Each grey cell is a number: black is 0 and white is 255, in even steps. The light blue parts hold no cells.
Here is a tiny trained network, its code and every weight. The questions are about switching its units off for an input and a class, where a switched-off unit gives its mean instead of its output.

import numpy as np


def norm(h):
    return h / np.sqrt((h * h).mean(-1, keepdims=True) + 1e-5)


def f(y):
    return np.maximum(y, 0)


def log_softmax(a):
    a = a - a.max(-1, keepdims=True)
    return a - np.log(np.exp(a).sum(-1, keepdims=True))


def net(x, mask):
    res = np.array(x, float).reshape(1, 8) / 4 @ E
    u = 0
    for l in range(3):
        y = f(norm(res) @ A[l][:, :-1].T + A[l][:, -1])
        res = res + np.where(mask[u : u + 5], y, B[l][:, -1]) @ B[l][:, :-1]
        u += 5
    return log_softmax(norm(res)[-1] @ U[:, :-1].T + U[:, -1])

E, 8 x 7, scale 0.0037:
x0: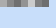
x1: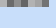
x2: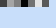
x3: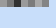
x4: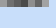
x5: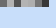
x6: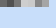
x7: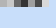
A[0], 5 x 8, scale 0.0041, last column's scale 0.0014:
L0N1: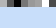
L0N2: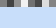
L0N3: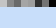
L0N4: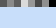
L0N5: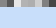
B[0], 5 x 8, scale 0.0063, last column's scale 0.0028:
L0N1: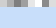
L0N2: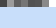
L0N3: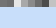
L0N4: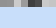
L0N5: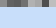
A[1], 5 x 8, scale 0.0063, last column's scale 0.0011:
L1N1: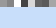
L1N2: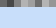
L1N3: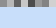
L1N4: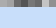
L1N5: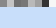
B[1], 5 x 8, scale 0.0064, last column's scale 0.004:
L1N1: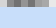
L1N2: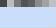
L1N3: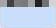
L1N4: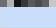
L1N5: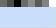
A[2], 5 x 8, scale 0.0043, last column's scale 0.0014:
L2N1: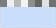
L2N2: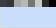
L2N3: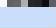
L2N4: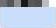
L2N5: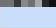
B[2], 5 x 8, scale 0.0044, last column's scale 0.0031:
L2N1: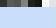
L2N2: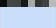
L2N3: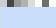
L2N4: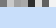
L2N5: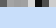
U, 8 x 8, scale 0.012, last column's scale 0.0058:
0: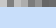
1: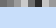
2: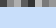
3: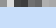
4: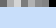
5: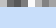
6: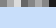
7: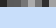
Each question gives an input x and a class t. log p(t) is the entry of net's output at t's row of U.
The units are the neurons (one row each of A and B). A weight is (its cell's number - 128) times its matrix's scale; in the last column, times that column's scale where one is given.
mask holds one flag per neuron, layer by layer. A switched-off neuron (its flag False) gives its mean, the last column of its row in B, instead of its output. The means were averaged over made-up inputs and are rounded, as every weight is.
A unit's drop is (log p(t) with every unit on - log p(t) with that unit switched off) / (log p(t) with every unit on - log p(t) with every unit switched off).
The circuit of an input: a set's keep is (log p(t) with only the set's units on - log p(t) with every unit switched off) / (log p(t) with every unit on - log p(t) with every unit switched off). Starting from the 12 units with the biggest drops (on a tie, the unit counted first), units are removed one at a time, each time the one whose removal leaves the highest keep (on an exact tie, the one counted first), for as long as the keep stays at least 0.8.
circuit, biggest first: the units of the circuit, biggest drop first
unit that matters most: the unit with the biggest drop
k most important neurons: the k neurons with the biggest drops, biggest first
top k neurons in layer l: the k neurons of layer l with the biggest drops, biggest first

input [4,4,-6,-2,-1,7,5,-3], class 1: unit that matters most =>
L0N4
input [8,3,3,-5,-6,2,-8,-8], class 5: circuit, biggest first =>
L1N1, L2N3
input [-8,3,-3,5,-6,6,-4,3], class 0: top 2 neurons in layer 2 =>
L2N3, L2N2
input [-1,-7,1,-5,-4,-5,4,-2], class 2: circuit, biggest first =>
L2N4, L1N2
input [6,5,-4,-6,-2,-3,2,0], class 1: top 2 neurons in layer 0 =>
L0N2, L0N1
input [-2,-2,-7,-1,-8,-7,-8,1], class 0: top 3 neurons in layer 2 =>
L2N3, L2N4, L2N2
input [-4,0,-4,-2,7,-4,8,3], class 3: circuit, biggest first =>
L1N4, L1N2
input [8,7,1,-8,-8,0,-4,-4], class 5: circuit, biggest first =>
L1N1, L1N5
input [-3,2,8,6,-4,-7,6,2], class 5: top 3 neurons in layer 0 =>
L0N1, L0N2, L0N4
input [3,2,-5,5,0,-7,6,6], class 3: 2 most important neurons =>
L0N2, L1N4
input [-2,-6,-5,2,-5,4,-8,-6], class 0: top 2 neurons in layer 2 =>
L2N3, L2N1
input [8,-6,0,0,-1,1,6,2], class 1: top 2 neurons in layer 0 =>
L0N4, L0N3
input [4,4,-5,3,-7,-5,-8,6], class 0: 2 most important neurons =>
L0N3, L2N3
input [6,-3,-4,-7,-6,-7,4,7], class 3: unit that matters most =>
L1N4
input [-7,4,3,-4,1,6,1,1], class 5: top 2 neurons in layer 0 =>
L0N2, L0N4
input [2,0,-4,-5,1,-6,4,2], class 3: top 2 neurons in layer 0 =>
L0N2, L0N1
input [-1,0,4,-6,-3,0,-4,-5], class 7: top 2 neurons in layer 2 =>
L2N2, L2N5
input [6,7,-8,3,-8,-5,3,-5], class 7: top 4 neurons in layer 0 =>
L0N5, L0N2, L0N1, L0N3
